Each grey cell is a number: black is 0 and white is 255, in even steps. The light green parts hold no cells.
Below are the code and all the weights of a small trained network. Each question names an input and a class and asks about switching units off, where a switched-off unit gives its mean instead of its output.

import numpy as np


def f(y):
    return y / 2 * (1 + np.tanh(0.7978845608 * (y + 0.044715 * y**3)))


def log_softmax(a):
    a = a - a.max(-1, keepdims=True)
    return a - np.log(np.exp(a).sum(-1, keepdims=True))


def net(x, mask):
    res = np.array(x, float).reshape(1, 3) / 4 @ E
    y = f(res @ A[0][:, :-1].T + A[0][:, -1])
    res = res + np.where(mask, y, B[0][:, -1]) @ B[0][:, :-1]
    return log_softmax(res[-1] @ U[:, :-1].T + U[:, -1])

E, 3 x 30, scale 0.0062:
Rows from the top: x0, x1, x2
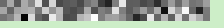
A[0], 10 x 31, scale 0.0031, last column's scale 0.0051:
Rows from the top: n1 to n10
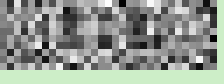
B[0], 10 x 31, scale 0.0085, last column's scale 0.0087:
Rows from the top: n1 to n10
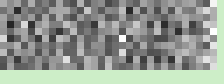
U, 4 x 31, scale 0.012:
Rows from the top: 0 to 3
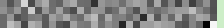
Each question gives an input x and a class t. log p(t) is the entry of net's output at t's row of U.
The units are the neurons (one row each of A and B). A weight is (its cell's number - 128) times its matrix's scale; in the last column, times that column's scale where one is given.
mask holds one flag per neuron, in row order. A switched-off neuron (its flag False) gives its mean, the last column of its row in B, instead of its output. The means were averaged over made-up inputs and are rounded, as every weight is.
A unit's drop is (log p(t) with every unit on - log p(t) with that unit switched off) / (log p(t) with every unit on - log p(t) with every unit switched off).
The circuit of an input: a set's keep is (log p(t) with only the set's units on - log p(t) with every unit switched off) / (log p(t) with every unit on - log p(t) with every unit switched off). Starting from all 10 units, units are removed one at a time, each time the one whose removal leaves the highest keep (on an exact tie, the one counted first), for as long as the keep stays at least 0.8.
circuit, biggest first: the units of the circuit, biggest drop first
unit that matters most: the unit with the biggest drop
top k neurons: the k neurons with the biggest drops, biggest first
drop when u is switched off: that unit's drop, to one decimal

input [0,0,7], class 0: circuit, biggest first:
n4
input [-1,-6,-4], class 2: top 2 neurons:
n5, n4
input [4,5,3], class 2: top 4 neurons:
n10, n2, n1, n8
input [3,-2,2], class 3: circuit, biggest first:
n8, n2
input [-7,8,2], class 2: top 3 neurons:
n10, n2, n7
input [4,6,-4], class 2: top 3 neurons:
n10, n5, n4
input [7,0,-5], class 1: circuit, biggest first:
n5, n7
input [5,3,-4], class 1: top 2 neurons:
n5, n4
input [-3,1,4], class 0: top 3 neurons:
n5, n4, n7
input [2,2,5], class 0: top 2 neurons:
n4, n5
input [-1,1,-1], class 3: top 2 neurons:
n4, n9
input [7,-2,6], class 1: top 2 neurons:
n7, n3
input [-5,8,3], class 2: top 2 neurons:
n10, n2
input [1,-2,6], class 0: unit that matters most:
n4
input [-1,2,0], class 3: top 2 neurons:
n9, n4
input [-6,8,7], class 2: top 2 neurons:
n10, n2
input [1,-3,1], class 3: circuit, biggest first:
n2, n8
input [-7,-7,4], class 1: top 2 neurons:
n1, n8
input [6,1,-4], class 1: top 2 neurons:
n5, n4
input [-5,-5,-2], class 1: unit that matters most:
n10
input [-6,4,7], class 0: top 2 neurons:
n5, n4
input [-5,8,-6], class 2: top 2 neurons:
n10, n5
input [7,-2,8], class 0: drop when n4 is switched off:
0.7
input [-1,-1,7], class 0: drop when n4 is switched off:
0.3
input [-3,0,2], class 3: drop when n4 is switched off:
0.2
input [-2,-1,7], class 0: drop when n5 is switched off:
0.1
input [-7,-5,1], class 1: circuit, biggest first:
n1
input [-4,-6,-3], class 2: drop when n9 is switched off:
0.1
